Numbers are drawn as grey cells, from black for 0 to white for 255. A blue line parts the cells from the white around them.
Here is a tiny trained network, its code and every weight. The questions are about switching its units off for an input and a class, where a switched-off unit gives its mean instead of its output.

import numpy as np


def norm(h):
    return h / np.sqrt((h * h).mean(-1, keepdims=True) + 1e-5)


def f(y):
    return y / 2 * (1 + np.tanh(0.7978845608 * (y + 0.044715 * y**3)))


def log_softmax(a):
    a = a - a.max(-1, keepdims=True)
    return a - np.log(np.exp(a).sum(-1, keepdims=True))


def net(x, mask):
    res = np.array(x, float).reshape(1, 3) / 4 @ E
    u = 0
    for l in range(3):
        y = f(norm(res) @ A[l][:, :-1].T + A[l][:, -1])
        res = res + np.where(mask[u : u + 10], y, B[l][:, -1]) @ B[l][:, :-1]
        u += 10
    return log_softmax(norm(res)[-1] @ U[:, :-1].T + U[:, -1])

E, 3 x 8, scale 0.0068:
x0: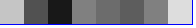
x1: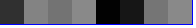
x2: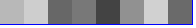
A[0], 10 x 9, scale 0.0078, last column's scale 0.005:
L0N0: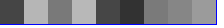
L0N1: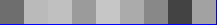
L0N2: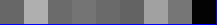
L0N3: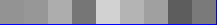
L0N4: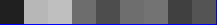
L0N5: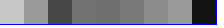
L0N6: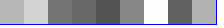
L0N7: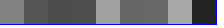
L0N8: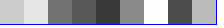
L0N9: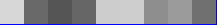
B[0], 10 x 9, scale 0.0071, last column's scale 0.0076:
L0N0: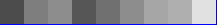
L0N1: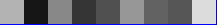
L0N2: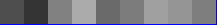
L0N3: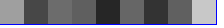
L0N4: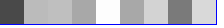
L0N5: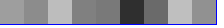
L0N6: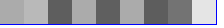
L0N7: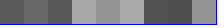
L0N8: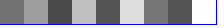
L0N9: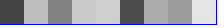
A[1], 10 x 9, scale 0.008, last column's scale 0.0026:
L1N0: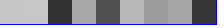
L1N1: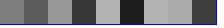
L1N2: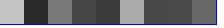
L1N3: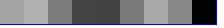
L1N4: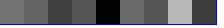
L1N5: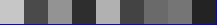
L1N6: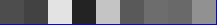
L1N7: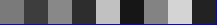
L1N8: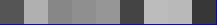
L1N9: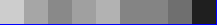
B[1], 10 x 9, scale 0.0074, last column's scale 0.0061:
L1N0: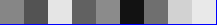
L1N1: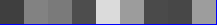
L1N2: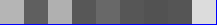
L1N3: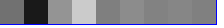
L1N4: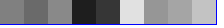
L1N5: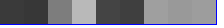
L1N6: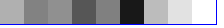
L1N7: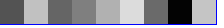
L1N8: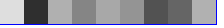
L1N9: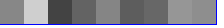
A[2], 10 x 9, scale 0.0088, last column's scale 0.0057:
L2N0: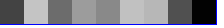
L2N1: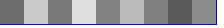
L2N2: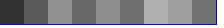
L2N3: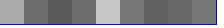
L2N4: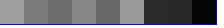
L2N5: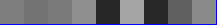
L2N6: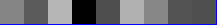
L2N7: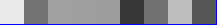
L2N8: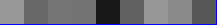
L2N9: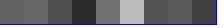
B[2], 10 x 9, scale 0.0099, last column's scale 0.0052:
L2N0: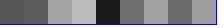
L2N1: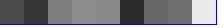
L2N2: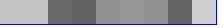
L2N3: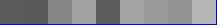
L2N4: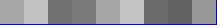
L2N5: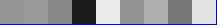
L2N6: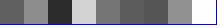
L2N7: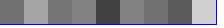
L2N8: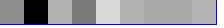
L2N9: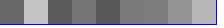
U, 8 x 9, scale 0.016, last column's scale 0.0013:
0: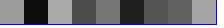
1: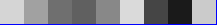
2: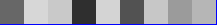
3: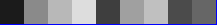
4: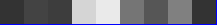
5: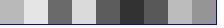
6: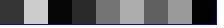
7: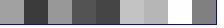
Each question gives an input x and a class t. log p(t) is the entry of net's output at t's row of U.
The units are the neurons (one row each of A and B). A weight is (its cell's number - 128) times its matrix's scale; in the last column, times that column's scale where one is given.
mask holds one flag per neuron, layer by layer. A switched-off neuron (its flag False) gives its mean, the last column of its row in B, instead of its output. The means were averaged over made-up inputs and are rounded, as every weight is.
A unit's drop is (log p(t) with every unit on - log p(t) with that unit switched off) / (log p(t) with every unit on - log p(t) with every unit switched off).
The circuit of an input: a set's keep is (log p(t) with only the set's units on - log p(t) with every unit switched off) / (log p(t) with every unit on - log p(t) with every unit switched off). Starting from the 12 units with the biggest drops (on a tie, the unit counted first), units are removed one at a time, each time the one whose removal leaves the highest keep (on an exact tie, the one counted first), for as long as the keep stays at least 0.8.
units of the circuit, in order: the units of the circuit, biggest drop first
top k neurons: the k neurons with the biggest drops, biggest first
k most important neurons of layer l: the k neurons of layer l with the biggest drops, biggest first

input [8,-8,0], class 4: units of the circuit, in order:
L0N9
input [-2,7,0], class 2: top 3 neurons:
L0N8, L0N4, L0N6
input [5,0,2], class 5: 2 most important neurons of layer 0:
L0N1, L0N3
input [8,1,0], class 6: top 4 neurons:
L0N8, L0N4, L0N6, L1N7
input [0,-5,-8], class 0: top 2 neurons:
L0N4, L1N6
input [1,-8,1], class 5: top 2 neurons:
L0N9, L0N4
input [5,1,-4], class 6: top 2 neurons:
L0N4, L0N9
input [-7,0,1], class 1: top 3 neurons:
L0N1, L0N9, L0N3
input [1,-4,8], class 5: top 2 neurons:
L0N9, L1N0
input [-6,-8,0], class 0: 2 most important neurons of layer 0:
L0N1, L0N8
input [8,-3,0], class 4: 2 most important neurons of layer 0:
L0N8, L0N6
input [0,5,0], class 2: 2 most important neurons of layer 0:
L0N4, L0N8
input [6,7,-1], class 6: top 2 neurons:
L0N8, L0N6
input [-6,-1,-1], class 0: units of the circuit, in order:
L0N1
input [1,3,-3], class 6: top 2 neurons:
L0N9, L0N4
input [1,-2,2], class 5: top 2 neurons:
L0N9, L1N0
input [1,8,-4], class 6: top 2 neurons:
L0N9, L1N0
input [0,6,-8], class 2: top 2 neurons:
L0N3, L0N1
